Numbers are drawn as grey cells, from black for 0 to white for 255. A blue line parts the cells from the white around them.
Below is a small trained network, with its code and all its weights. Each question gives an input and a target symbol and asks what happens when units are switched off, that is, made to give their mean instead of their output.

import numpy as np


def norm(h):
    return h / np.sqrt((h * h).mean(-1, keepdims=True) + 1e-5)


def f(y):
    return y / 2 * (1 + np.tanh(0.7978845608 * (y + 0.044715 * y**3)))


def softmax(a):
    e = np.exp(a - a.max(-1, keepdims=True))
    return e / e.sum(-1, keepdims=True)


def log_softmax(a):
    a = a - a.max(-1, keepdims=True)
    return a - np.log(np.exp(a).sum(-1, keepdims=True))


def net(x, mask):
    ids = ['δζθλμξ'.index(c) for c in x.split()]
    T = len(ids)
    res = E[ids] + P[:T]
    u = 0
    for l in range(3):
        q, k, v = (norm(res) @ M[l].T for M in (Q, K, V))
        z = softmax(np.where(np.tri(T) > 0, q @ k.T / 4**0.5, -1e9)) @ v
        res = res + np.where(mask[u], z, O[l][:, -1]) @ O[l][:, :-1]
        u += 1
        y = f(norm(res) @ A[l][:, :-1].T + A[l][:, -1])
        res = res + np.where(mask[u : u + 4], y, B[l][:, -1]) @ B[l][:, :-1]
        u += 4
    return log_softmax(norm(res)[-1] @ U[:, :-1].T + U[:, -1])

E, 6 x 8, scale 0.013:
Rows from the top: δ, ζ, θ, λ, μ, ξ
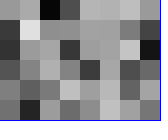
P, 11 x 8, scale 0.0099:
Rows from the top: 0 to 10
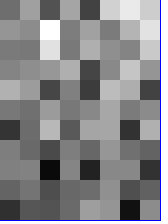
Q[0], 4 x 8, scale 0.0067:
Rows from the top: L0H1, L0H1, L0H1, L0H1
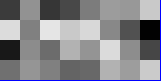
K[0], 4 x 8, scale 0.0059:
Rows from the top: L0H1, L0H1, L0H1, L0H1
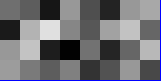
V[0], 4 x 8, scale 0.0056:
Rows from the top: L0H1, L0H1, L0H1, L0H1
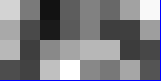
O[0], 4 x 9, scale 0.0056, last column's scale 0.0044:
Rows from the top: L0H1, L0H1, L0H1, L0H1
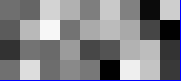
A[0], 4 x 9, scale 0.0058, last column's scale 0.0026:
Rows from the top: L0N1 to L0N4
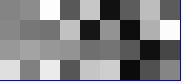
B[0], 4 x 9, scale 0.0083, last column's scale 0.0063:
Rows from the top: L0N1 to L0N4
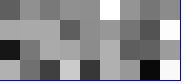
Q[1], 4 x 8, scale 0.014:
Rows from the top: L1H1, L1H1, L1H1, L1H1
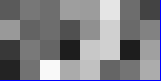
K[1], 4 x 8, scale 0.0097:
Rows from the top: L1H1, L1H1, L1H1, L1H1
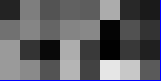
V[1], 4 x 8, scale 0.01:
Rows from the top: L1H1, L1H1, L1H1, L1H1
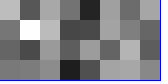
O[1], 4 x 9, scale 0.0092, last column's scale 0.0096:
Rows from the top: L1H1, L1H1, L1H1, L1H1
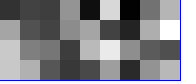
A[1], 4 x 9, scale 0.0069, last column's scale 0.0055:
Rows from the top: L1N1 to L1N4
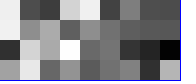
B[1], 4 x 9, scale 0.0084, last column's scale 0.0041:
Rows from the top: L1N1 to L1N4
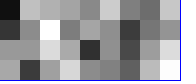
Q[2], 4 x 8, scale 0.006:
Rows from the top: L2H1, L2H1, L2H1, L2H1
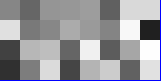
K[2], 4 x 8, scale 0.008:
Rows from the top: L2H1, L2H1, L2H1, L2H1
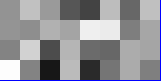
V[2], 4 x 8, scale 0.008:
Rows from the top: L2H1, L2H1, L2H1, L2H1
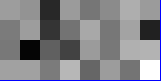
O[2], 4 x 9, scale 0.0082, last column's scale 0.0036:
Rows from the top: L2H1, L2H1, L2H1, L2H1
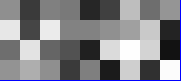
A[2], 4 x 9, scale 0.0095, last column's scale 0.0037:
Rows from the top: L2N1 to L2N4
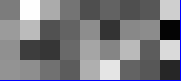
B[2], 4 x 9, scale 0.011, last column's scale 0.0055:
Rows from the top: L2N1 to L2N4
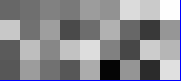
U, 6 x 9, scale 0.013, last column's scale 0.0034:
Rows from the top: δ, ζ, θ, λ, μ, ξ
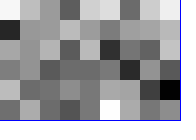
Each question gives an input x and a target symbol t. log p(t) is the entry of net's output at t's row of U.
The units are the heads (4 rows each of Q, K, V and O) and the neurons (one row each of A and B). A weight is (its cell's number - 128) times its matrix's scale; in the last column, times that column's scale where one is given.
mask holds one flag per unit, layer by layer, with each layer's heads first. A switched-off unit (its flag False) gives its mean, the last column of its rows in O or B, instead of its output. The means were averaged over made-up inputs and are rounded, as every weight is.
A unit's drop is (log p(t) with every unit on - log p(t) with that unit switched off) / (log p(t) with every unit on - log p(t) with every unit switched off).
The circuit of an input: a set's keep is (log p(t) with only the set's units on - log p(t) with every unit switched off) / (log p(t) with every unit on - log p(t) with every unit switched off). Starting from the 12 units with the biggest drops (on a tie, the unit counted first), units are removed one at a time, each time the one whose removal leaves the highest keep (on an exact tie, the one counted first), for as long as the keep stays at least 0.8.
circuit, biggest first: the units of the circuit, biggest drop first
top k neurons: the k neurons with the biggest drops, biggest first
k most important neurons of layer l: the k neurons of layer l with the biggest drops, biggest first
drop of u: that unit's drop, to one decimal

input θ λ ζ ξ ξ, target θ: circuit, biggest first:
(L1H1)
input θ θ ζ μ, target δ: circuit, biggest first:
(L0H1; L1H1)
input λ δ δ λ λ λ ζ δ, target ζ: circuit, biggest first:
(L1H1; L1N1)
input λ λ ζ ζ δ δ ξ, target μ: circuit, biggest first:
(L0N4; L1H1)
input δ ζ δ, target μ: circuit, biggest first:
(L0N4; L0H1)
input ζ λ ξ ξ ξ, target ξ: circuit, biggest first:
(L0H1; L0N4; L0N1; L1H1)
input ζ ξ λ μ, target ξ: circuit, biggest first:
(L0H1; L1H1)
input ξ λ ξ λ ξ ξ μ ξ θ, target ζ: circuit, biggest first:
(L0H1; L1H1)
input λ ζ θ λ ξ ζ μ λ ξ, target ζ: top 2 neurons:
(L0N1; L2N3)
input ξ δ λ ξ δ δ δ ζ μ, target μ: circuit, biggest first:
(L0H1; L1H1)
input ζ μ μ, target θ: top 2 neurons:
(L0N4; L2N2)
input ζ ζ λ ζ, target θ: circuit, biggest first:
(L0H1; L1H1; L2N2)
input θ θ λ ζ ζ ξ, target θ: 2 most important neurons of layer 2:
(L2N2; L2N1)
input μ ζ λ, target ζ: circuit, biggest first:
(L1H1; L0N4; L0H1)
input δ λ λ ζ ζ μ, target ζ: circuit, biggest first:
(L1N1; L1H1)
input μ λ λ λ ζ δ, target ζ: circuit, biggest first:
(L1N1; L1H1; L0H1)
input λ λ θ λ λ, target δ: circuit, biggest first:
(L1H1)
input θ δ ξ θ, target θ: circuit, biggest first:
(L1H1; L2N4)
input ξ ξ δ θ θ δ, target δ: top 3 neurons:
(L0N4; L1N3; L0N2)
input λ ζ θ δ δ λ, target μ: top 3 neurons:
(L0N4; L0N3; L2N3)
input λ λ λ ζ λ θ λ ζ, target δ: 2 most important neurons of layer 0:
(L0N4; L0N1)
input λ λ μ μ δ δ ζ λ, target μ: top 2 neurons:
(L0N4; L2N3)
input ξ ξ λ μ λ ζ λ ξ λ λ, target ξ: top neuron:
(L0N4)
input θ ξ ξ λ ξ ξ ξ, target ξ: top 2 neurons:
(L0N4; L0N2)
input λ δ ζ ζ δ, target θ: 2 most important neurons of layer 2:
(L2N4; L2N1)
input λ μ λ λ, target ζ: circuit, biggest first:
(L1H1; L0H1)
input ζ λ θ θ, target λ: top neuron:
(L0N1)
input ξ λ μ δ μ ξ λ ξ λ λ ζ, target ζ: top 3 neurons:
(L0N2; L0N4; L2N1)
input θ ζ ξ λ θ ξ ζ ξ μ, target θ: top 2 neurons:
(L2N2; L0N1)
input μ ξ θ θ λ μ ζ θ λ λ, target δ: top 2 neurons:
(L0N2; L0N4)
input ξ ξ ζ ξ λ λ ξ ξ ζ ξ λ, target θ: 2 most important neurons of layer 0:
(L0N4; L0N2)
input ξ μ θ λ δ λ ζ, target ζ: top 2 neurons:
(L0N4; L0N2)
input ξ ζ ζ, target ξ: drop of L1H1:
0.2
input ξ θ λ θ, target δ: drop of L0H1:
0.6
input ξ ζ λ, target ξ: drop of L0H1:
0.7
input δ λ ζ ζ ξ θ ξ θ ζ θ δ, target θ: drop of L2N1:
0.0
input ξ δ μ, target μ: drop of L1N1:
0.1
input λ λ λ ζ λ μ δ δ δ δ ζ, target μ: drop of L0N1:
0.0
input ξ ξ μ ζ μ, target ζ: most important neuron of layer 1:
(L1N4)
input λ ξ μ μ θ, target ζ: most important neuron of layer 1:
(L1N4)
